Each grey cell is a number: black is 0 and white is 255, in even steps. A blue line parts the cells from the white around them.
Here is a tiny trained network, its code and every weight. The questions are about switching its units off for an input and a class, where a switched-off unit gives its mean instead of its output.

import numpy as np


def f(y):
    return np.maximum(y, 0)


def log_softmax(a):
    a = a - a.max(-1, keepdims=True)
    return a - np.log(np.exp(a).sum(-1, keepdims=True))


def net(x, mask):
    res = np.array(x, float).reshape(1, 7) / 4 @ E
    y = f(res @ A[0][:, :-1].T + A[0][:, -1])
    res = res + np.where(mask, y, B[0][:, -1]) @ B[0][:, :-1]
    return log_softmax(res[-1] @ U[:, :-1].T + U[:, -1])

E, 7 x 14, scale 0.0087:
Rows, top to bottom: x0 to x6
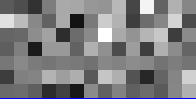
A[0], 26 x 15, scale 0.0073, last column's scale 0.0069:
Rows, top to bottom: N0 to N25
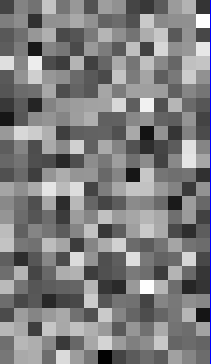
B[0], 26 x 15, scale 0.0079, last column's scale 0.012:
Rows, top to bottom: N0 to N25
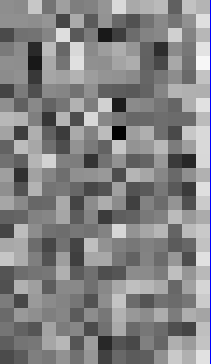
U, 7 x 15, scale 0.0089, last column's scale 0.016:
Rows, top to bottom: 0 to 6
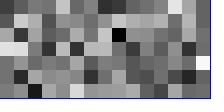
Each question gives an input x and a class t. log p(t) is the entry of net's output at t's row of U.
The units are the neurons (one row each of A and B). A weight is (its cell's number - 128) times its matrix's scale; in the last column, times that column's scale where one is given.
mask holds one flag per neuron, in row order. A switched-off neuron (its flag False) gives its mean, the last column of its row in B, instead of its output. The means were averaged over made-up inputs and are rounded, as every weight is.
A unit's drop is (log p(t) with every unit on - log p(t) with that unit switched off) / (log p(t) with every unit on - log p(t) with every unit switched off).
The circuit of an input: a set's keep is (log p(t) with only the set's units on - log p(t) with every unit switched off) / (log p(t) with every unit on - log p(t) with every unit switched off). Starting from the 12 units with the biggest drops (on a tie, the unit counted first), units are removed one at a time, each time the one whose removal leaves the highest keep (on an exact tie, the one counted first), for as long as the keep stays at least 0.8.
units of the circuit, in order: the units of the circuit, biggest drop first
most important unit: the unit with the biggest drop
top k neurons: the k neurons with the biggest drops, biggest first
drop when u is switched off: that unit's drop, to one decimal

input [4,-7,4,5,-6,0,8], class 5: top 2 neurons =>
N11, N21
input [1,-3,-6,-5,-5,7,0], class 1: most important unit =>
N10
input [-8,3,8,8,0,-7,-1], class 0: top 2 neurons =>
N24, N2
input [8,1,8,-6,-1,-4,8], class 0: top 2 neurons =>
N2, N15
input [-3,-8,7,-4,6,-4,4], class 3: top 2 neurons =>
N18, N14
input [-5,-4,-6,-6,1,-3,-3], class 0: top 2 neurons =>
N25, N3
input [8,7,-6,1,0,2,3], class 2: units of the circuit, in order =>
N7, N12
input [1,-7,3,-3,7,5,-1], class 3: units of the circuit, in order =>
N18, N8
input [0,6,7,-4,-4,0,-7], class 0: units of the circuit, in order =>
N24, N2
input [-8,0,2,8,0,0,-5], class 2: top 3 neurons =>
N9, N4, N5
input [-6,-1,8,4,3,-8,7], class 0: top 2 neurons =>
N24, N2
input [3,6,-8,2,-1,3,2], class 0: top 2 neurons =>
N25, N19
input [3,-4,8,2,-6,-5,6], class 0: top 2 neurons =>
N2, N15
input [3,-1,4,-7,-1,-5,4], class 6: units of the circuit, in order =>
N4
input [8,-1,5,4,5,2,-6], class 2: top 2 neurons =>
N7, N12
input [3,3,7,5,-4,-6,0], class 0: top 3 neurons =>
N24, N2, N15
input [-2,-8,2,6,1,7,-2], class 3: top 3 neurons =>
N18, N8, N14
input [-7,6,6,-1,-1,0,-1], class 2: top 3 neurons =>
N9, N25, N18
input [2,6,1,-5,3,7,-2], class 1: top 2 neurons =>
N0, N18
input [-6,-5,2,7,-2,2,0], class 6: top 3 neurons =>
N3, N7, N23
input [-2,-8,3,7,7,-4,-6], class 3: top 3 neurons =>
N18, N14, N8
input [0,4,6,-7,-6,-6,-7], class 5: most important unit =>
N13
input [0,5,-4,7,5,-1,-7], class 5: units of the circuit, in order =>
N23, N13
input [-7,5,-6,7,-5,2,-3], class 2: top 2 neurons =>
N9, N4
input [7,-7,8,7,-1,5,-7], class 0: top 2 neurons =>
N2, N15
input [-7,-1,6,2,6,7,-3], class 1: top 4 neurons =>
N10, N0, N22, N7
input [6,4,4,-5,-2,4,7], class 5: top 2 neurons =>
N11, N9
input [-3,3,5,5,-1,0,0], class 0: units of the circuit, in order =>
N24
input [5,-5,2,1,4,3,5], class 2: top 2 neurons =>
N7, N12
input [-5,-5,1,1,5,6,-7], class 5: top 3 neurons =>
N13, N23, N20
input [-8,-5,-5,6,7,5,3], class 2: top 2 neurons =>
N9, N4
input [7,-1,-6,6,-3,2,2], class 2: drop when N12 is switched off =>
0.4
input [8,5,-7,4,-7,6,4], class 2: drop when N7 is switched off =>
0.6
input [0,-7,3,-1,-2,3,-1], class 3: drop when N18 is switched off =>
0.2
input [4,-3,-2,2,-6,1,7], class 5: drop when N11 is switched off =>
0.5
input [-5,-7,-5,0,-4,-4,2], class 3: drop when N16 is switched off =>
0.0
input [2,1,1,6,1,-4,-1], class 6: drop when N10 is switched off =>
0.1
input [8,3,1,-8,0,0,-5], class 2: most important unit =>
N7
